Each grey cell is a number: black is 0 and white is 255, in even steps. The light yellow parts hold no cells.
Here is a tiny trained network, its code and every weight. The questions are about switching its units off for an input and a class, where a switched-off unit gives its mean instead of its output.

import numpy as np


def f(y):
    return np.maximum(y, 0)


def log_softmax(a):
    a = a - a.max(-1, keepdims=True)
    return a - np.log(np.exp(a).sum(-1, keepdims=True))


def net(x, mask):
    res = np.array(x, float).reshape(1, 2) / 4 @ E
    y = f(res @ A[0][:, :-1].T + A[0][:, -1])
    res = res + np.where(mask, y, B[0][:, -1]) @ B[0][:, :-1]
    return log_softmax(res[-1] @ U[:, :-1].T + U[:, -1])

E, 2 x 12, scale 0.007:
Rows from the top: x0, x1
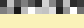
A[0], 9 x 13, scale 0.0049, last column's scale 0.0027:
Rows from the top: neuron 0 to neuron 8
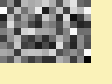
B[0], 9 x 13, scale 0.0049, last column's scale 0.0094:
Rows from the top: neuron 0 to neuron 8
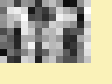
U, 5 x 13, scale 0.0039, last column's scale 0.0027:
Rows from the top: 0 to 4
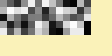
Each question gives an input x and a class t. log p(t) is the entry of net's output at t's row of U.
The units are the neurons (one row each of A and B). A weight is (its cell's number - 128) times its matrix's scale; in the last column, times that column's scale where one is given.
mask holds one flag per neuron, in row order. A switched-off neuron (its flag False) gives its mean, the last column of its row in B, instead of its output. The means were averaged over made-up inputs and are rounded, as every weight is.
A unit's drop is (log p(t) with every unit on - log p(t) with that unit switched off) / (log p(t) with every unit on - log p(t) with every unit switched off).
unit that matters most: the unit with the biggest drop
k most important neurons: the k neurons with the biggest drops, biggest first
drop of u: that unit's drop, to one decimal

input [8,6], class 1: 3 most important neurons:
(neuron 2; neuron 6; neuron 3)
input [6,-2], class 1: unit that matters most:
neuron 2
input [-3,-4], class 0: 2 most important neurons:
(neuron 2; neuron 6)
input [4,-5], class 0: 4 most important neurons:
(neuron 1; neuron 6; neuron 5; neuron 8)
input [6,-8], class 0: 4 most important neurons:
(neuron 6; neuron 5; neuron 8; neuron 1)
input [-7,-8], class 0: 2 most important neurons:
(neuron 6; neuron 8)
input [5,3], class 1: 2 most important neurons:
(neuron 2; neuron 6)
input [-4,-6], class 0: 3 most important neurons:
(neuron 6; neuron 2; neuron 8)
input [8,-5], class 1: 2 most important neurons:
(neuron 2; neuron 3)
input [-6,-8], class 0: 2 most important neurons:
(neuron 6; neuron 8)
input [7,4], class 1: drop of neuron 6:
0.1
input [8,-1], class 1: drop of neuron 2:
0.2
